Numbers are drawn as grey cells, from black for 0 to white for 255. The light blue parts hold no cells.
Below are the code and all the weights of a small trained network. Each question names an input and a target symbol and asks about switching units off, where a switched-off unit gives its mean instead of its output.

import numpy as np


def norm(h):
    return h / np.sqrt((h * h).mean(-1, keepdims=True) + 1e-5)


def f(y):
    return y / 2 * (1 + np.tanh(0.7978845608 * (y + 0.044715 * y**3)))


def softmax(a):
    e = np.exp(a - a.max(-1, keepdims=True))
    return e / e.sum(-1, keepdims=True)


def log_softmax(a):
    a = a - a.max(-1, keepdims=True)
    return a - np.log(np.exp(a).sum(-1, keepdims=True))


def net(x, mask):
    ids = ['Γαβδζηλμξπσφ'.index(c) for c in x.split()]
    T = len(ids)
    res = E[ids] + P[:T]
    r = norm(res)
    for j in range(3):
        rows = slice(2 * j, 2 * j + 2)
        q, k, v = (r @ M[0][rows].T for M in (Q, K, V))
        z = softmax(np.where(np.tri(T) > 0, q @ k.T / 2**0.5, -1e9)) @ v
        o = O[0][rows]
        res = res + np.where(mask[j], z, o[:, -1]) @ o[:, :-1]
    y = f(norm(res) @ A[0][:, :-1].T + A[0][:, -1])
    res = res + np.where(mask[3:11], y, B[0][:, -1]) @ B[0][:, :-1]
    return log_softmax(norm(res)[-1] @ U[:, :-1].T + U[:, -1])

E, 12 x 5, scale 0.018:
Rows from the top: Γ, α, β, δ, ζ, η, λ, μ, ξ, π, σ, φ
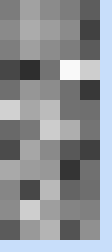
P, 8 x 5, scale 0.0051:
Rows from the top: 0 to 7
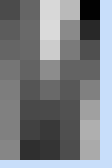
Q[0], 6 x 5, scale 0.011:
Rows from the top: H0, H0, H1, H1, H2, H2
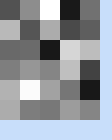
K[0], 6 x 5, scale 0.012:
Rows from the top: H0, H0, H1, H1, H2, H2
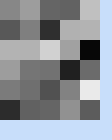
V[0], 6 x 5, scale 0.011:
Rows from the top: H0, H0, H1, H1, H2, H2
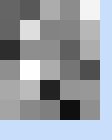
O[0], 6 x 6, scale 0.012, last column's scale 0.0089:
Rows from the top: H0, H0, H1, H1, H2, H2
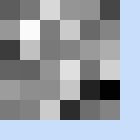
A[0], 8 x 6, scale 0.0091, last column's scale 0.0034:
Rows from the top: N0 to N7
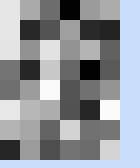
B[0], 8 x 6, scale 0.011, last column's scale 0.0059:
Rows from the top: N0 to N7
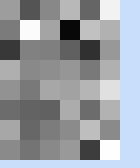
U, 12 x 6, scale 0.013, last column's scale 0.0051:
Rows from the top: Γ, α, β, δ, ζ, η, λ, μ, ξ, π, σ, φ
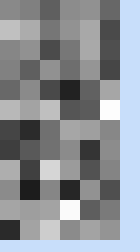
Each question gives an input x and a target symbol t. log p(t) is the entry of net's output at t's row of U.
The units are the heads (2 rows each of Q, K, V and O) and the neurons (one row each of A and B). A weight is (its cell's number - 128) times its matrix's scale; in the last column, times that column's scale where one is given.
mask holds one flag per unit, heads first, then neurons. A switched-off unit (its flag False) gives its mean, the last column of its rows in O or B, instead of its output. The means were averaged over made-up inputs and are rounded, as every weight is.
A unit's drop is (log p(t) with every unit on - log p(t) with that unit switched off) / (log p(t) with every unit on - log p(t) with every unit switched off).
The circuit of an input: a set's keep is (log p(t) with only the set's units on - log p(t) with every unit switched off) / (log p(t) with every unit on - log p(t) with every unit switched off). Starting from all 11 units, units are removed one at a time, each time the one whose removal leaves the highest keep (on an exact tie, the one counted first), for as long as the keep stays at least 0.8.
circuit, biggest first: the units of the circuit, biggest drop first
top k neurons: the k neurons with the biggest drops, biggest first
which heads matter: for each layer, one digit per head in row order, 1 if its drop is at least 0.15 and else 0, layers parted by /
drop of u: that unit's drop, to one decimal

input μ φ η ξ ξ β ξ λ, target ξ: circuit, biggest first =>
H2, H1
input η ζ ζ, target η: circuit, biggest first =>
H1, H0, N1, N3
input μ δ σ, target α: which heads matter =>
011
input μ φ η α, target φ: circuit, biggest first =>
H1, H2
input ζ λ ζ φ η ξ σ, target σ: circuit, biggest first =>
H2, N5
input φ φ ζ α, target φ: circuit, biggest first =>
H2, H1
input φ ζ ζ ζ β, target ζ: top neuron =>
N4
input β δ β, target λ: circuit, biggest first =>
H2, H0
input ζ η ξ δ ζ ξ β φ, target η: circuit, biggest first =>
H1, H2
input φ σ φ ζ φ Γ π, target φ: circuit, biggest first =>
H0, H1
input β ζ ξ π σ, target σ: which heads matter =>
100
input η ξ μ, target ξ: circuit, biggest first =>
H2, N3, H1
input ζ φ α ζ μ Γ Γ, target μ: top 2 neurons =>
N7, N1
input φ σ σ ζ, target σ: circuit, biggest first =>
H0
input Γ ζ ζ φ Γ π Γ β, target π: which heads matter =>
001
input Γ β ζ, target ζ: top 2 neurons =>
N1, N0
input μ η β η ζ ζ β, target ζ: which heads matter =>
110
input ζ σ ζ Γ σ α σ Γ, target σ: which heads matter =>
000
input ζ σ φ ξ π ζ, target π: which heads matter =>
011
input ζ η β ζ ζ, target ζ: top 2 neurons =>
N1, N4
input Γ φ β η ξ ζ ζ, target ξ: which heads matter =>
001
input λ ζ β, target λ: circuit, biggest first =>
H2
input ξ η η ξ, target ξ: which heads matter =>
001
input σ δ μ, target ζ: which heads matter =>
011
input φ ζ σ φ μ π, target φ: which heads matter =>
100
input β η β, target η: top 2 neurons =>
N1, N3
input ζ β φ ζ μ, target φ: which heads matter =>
111
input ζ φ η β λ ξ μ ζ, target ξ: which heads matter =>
001
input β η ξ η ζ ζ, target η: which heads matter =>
111
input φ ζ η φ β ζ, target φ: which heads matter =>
011
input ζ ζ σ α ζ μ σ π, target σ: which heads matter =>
100
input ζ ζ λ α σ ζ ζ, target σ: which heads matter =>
000
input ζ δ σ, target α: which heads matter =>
011
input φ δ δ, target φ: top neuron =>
N0
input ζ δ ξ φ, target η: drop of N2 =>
0.0
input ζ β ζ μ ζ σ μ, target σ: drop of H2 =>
0.1
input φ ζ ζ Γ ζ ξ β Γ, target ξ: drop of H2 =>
0.8
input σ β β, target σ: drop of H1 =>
0.1
